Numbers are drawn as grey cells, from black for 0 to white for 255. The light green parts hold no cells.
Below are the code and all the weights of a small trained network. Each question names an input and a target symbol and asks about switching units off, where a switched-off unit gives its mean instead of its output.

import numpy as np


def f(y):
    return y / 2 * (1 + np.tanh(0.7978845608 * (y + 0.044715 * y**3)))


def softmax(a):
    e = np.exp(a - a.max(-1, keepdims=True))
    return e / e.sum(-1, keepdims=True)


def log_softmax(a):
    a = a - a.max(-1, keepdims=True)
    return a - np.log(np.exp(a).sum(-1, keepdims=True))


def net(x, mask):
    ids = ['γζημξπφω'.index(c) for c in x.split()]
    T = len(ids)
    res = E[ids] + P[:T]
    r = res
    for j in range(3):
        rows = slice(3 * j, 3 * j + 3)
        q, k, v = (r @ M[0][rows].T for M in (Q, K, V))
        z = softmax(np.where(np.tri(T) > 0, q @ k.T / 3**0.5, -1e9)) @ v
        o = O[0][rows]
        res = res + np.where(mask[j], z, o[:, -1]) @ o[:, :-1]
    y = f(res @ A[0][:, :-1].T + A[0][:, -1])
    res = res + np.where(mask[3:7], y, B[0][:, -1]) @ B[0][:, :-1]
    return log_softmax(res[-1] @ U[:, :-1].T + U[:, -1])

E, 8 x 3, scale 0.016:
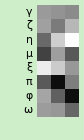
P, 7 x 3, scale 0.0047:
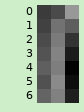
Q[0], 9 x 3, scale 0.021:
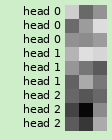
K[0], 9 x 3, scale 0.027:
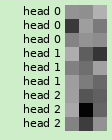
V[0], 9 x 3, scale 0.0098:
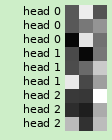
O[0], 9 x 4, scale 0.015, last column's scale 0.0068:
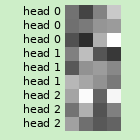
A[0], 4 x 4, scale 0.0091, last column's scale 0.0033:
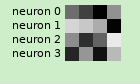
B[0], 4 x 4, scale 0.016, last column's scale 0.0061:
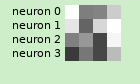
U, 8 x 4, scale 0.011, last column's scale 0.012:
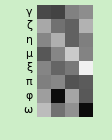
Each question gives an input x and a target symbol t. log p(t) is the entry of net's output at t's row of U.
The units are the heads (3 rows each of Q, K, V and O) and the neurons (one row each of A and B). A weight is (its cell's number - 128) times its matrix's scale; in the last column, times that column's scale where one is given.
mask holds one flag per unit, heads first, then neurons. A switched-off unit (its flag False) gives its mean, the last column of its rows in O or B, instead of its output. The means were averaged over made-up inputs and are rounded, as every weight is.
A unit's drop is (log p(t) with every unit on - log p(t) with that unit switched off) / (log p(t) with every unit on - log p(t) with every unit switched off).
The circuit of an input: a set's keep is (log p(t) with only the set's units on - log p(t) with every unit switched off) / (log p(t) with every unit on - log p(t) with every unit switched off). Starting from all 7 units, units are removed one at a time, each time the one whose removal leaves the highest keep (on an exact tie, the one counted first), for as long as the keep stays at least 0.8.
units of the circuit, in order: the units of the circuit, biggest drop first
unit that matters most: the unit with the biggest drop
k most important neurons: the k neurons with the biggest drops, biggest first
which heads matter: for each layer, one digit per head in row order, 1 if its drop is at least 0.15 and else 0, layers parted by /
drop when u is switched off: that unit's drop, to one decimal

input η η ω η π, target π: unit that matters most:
head 2
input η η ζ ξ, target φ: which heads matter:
110
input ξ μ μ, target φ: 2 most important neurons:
neuron 0; neuron 3
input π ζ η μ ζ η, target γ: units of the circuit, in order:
head 0; neuron 1
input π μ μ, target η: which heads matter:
100
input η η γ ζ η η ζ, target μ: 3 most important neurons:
neuron 0; neuron 2; neuron 3
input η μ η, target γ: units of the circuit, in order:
head 1; head 0
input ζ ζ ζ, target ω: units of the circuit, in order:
head 0; neuron 1; head 1
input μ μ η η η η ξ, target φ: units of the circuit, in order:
head 1; head 0
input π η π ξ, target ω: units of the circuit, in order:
neuron 1; head 2
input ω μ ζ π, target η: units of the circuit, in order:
head 0; head 2
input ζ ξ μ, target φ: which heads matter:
101
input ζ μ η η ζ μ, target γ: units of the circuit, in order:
head 1; neuron 3
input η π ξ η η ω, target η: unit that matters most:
head 0
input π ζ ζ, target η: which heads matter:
011
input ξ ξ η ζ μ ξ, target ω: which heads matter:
101
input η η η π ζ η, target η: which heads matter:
011
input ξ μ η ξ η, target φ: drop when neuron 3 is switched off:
0.1
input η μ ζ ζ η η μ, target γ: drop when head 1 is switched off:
0.2
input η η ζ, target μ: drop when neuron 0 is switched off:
0.3
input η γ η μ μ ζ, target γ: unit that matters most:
neuron 1
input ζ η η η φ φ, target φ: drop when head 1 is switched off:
0.4
